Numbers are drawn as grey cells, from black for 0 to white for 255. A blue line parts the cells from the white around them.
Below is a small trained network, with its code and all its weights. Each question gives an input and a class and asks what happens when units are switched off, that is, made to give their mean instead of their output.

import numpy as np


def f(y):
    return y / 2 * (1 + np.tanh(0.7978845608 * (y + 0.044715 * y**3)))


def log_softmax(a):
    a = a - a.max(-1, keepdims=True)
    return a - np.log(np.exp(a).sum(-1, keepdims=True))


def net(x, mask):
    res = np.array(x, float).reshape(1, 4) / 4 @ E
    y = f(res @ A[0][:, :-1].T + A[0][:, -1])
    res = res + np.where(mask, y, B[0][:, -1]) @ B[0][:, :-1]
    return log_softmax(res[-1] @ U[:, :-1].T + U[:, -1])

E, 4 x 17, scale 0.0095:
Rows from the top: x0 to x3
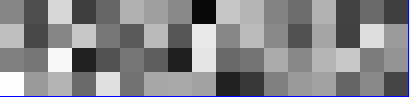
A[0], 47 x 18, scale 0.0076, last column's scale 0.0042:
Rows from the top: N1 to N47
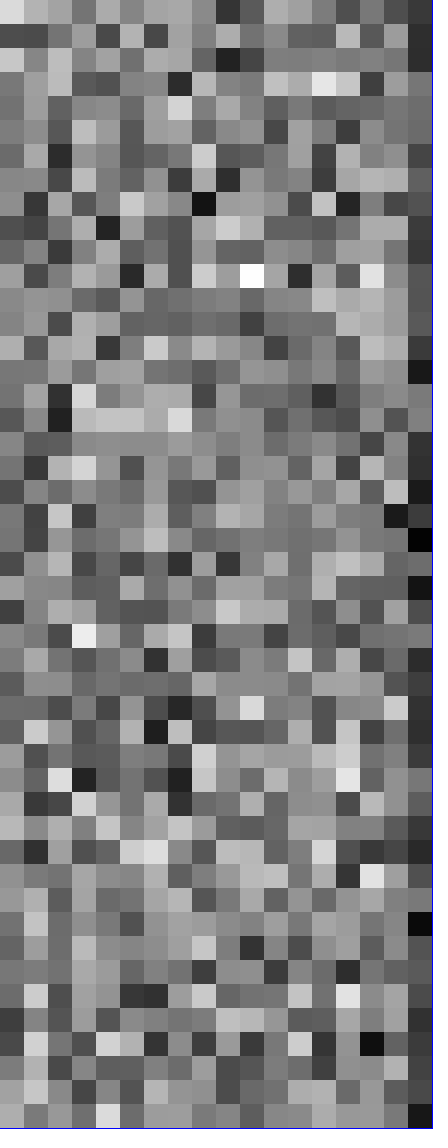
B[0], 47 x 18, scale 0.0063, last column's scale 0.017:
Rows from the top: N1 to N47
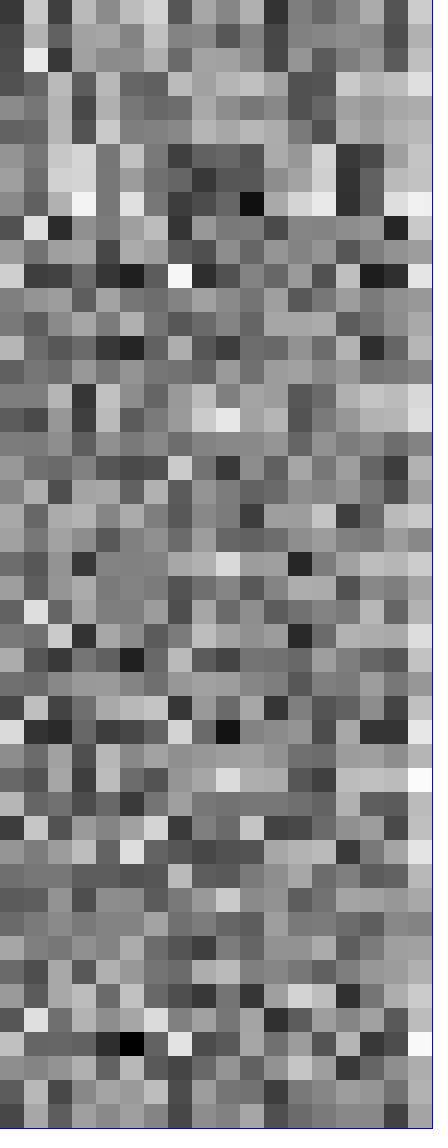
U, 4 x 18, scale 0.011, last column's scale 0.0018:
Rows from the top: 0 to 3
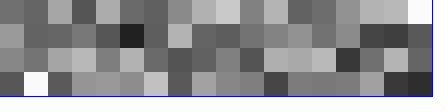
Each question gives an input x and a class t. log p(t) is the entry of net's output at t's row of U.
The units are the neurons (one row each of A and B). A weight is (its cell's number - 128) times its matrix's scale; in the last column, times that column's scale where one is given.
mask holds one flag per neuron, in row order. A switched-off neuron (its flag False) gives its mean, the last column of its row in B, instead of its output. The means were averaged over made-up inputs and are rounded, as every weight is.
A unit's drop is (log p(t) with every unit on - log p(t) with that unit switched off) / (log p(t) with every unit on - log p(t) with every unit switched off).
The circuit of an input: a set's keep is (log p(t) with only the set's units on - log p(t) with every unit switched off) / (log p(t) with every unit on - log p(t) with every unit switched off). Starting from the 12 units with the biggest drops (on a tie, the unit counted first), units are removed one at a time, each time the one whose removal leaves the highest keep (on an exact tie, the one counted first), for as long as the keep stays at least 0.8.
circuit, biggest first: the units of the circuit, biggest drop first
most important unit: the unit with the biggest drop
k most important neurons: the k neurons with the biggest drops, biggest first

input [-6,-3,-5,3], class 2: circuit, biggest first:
[N7]
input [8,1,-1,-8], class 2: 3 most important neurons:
[N9 N36 N22]
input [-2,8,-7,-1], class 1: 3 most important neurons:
[N12 N15 N20]
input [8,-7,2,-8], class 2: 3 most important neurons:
[N9 N36 N12]
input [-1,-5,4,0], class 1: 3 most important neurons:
[N31 N44 N18]
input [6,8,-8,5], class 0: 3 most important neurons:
[N27 N18 N6]
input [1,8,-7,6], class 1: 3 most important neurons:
[N12 N15 N20]
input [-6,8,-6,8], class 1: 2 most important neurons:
[N12 N15]
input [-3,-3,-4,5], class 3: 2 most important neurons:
[N33 N1]
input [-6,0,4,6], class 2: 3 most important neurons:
[N42 N7 N8]
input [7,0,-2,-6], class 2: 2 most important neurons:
[N9 N36]
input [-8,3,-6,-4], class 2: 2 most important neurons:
[N8 N7]
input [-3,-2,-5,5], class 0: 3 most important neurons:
[N18 N27 N10]
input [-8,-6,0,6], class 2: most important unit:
N42
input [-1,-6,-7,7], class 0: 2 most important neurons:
[N18 N27]
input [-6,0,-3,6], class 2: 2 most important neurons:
[N42 N7]
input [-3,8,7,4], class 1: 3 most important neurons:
[N12 N15 N20]
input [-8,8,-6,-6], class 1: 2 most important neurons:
[N12 N34]
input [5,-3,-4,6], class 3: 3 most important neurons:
[N1 N35 N3]
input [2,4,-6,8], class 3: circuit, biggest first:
[N1]
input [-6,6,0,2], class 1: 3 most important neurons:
[N12 N9 N15]
